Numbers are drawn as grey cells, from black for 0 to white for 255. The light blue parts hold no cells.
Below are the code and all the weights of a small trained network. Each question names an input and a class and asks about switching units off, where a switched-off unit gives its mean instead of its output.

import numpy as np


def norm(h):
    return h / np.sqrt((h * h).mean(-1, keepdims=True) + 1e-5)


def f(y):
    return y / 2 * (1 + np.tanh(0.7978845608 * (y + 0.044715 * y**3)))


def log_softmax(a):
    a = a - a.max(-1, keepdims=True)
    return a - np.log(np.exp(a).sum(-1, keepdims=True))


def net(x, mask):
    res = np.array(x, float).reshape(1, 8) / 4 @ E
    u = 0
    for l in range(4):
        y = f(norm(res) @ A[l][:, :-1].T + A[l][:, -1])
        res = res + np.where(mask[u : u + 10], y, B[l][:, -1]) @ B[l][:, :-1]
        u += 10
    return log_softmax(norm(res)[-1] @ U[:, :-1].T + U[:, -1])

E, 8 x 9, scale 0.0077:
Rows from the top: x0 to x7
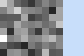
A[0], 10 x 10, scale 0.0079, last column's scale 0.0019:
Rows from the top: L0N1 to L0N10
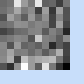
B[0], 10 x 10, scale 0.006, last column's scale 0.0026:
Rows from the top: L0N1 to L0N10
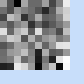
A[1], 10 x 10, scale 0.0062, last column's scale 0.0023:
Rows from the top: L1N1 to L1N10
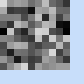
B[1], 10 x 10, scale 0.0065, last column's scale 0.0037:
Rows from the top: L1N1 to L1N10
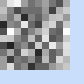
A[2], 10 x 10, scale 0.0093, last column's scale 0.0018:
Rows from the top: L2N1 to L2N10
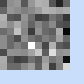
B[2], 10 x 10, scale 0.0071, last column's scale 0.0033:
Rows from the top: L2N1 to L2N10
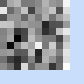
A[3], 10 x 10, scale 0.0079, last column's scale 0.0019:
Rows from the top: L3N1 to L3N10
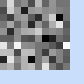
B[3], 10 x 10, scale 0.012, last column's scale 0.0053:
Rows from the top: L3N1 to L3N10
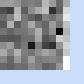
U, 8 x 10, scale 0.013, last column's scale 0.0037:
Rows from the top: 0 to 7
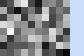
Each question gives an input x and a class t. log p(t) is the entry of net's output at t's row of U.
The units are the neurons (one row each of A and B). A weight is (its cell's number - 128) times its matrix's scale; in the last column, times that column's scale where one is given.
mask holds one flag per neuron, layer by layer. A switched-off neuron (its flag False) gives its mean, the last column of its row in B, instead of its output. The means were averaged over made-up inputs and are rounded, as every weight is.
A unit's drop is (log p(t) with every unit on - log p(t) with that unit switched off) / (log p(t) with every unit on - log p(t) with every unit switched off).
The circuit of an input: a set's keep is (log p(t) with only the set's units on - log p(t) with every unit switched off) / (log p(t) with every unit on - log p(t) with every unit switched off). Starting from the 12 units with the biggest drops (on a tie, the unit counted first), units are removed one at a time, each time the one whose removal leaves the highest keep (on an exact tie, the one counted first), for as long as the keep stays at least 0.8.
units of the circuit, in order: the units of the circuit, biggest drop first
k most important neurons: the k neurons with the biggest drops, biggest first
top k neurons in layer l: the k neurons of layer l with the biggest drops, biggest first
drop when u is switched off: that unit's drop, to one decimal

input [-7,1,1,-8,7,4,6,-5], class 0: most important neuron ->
[L0N10]
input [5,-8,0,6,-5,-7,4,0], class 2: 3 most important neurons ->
[L1N5; L0N1; L3N2]
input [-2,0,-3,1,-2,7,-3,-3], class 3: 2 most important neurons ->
[L3N7; L1N1]
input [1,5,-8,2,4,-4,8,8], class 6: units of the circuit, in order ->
[L0N2; L3N6]
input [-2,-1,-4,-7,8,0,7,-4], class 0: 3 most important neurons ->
[L0N10; L1N4; L3N3]
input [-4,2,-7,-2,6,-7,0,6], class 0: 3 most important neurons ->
[L0N10; L1N4; L0N9]
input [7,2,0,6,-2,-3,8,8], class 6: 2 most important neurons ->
[L0N2; L3N6]
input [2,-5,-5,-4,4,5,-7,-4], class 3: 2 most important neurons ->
[L3N7; L1N1]
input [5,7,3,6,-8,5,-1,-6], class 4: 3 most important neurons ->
[L3N4; L0N5; L1N6]
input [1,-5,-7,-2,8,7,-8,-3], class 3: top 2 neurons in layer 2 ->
[L2N4; L2N9]
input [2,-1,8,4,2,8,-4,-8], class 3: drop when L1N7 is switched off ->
0.1
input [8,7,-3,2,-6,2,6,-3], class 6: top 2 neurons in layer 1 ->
[L1N5; L1N8]
